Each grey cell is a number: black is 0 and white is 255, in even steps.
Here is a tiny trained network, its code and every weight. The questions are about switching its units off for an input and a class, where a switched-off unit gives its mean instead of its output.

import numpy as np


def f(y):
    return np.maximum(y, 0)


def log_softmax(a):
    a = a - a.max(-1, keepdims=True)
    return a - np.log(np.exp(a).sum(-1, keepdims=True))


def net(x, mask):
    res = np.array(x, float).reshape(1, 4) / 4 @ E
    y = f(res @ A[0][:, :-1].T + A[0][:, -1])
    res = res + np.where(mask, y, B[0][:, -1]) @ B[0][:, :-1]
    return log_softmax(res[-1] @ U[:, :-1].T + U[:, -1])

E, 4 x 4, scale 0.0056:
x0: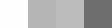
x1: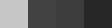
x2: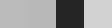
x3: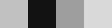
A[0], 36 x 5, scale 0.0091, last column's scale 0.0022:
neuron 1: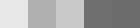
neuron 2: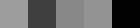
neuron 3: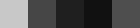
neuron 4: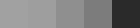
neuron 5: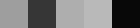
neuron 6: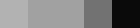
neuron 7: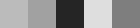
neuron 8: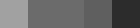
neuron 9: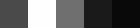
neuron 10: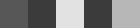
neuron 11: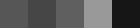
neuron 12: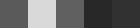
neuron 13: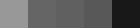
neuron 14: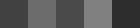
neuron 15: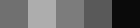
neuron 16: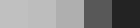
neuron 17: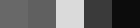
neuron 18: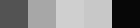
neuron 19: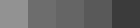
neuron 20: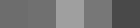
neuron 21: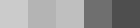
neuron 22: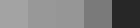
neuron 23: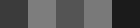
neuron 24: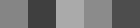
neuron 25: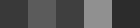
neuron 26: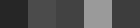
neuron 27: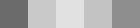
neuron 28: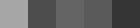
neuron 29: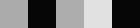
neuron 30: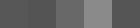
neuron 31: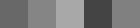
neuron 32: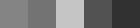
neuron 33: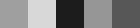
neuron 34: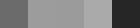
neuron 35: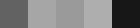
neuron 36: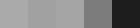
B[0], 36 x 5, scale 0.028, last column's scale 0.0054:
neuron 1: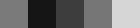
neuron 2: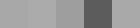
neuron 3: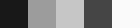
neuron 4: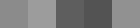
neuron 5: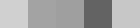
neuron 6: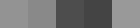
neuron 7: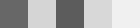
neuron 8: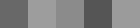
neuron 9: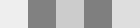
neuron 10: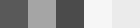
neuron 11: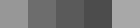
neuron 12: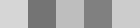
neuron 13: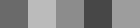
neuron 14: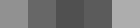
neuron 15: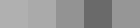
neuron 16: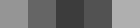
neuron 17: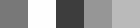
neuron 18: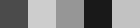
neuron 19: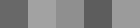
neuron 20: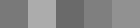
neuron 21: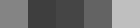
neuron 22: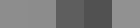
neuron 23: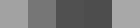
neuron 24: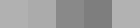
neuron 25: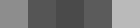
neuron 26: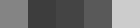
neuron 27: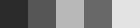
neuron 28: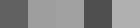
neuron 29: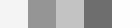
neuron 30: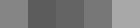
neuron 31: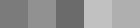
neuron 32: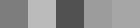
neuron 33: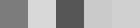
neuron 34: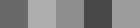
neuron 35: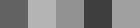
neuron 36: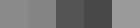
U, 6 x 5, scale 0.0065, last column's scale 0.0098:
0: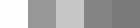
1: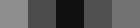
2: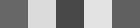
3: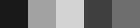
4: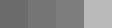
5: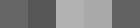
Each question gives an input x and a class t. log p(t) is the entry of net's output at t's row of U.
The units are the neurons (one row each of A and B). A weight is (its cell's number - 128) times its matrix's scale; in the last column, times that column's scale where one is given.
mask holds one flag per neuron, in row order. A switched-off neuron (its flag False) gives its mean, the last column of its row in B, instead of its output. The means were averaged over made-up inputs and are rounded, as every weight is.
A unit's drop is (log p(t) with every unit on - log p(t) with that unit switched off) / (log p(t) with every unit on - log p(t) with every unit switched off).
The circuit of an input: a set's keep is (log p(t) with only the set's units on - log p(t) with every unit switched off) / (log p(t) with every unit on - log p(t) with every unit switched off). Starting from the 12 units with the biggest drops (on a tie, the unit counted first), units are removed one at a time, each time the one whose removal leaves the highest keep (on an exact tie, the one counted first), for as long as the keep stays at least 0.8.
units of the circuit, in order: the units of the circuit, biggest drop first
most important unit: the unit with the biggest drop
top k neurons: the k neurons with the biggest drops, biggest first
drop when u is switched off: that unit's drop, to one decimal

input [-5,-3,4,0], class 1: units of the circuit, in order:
[neuron 26; neuron 25]
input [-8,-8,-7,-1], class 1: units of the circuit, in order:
[neuron 26]
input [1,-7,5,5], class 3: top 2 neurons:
[neuron 27; neuron 18]
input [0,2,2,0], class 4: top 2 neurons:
[neuron 10; neuron 17]
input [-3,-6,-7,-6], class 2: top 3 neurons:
[neuron 10; neuron 17; neuron 29]
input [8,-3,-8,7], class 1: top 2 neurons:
[neuron 1; neuron 21]
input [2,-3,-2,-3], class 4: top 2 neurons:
[neuron 29; neuron 3]
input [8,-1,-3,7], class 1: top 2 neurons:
[neuron 1; neuron 21]
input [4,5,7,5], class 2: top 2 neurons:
[neuron 7; neuron 33]
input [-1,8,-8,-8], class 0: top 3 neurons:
[neuron 9; neuron 12; neuron 7]
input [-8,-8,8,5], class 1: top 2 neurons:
[neuron 26; neuron 25]
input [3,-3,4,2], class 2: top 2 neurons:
[neuron 7; neuron 3]
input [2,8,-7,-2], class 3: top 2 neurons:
[neuron 3; neuron 7]
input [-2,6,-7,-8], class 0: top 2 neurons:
[neuron 9; neuron 12]
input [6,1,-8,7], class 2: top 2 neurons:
[neuron 10; neuron 17]
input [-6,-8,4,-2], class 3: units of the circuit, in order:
[neuron 18]
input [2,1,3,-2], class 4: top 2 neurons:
[neuron 10; neuron 17]
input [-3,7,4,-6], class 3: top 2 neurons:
[neuron 3; neuron 29]
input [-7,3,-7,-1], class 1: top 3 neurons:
[neuron 26; neuron 7; neuron 25]
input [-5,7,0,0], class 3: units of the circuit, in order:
[neuron 3]
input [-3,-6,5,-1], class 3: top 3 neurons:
[neuron 10; neuron 27; neuron 18]
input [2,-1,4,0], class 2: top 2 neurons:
[neuron 7; neuron 33]
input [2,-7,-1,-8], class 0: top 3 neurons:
[neuron 9; neuron 12; neuron 3]
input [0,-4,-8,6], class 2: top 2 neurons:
[neuron 10; neuron 17]
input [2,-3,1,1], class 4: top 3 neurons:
[neuron 3; neuron 28; neuron 13]
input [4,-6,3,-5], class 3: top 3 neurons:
[neuron 27; neuron 29; neuron 18]
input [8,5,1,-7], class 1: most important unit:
neuron 1
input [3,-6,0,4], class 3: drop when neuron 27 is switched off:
0.5
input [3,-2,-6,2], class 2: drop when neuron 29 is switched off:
0.0
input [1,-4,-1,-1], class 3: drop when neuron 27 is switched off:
0.1
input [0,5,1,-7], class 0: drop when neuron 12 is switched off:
0.2
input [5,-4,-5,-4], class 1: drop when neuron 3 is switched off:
0.2
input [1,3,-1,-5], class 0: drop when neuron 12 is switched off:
0.1
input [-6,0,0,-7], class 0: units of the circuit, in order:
[neuron 9]
